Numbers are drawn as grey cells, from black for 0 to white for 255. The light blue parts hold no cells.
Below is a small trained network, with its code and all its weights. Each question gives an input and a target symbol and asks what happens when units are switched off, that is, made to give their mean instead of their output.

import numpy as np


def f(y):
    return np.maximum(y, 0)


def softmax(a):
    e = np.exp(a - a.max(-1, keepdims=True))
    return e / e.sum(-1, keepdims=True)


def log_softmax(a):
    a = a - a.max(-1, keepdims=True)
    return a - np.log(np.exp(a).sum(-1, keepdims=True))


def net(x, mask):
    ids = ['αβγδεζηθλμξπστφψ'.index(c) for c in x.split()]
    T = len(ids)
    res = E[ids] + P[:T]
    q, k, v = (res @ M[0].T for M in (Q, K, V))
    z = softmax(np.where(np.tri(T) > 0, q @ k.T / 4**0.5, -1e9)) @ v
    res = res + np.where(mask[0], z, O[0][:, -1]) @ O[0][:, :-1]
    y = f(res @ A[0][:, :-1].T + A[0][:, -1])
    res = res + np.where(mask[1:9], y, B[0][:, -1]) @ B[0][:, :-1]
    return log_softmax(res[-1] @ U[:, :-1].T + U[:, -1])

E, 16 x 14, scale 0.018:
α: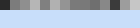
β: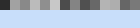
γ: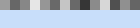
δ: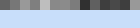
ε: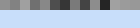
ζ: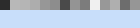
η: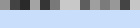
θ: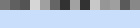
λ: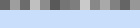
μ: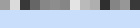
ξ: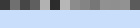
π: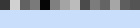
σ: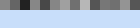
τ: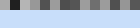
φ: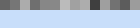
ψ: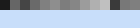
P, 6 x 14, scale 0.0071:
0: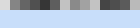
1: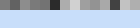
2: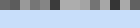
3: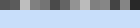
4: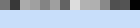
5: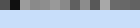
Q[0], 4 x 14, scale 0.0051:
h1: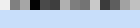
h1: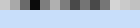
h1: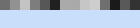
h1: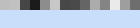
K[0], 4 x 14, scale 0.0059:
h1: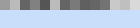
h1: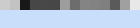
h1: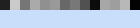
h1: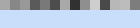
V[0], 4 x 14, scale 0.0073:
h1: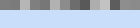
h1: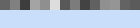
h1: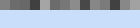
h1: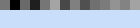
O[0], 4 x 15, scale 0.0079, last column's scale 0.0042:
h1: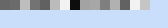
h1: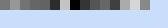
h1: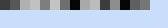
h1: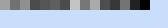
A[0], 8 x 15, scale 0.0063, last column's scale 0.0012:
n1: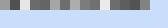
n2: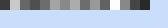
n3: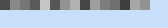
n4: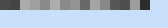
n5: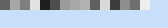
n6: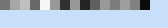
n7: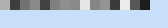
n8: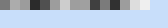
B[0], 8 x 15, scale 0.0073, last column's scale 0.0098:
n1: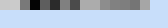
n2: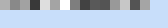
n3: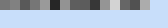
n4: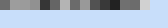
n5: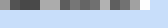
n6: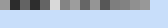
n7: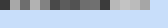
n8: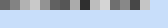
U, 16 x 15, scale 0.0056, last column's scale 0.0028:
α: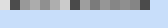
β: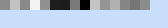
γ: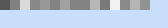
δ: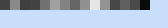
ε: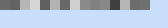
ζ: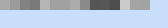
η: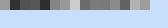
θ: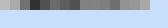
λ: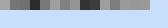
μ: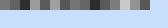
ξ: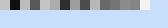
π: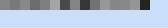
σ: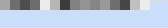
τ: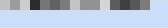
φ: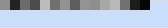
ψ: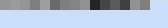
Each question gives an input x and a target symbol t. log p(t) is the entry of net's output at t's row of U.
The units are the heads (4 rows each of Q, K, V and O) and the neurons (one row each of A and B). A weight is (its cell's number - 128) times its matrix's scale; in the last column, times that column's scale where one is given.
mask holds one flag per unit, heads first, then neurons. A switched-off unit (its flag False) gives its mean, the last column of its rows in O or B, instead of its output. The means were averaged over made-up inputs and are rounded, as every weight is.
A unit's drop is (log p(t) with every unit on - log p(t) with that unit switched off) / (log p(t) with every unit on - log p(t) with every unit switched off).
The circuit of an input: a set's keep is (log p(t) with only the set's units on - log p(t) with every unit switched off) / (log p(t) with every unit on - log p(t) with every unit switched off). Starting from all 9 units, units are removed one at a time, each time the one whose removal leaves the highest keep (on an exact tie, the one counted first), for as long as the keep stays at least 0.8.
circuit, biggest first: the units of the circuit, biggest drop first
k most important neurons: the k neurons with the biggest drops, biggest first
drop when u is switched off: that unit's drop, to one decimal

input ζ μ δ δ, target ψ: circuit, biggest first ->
h1, n4, n8
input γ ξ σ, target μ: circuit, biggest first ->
n7
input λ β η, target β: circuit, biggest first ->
n8, h1
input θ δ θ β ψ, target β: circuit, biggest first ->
h1, n8, n7
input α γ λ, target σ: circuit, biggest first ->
n5, h1, n4
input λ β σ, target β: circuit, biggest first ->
n8, h1, n7
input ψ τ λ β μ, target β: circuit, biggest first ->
h1, n8, n7
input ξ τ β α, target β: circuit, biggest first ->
n8, h1
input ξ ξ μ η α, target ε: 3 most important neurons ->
n8, n4, n1
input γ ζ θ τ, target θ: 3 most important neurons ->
n1, n7, n8
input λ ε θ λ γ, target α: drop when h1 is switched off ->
1.1
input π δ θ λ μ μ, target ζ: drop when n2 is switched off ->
0.6
